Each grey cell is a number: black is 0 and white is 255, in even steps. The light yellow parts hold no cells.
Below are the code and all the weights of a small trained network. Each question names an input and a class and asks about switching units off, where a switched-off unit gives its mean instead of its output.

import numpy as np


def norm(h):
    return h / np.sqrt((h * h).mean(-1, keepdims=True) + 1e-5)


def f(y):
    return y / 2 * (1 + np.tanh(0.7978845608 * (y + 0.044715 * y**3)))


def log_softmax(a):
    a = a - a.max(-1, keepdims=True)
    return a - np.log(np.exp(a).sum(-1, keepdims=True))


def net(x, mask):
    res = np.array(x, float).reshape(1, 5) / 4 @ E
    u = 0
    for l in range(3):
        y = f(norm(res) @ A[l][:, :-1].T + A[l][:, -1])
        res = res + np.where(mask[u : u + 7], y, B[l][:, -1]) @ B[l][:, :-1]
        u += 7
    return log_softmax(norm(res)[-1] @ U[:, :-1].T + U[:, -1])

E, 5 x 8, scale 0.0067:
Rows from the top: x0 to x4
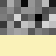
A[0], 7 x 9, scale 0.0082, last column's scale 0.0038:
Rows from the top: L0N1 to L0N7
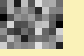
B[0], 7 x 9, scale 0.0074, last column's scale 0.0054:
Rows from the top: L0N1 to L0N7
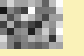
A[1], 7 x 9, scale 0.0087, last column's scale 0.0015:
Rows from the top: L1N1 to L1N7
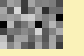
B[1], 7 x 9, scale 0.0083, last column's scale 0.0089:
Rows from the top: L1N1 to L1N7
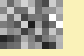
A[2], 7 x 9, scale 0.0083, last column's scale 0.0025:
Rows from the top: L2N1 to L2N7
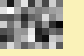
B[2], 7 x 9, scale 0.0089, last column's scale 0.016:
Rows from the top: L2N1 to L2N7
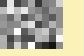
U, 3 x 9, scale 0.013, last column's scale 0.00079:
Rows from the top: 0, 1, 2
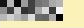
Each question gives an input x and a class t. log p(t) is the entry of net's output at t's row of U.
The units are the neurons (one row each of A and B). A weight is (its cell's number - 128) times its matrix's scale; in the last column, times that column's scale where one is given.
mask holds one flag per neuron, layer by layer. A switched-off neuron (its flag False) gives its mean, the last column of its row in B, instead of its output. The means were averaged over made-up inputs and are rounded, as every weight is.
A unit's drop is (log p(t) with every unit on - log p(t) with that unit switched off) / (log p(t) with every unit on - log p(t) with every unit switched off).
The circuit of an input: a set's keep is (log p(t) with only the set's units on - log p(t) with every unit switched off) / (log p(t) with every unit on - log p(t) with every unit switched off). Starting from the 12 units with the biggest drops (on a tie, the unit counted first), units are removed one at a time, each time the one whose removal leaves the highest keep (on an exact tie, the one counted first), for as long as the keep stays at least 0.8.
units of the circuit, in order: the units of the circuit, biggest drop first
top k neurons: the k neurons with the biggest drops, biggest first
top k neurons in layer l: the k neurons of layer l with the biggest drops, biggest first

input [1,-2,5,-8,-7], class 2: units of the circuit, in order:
L1N2
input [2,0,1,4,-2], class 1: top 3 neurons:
L0N2, L2N6, L0N5
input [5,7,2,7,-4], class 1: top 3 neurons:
L0N2, L2N6, L2N5
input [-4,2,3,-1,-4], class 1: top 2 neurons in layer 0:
L0N4, L0N2
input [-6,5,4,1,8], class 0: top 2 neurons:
L0N6, L2N1
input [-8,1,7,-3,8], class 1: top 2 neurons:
L2N6, L1N4
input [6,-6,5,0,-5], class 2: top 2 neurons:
L0N6, L1N6
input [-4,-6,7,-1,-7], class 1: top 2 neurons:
L0N4, L2N6
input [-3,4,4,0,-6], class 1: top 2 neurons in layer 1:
L1N6, L1N5
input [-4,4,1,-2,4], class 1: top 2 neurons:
L1N4, L2N6
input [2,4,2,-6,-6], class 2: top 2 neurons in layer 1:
L1N2, L1N4
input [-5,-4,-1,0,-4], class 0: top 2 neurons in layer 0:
L0N2, L0N7
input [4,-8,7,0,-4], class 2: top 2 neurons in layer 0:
L0N6, L0N4
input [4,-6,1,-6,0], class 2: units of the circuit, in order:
L2N6
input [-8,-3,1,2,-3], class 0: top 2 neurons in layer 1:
L1N6, L1N2
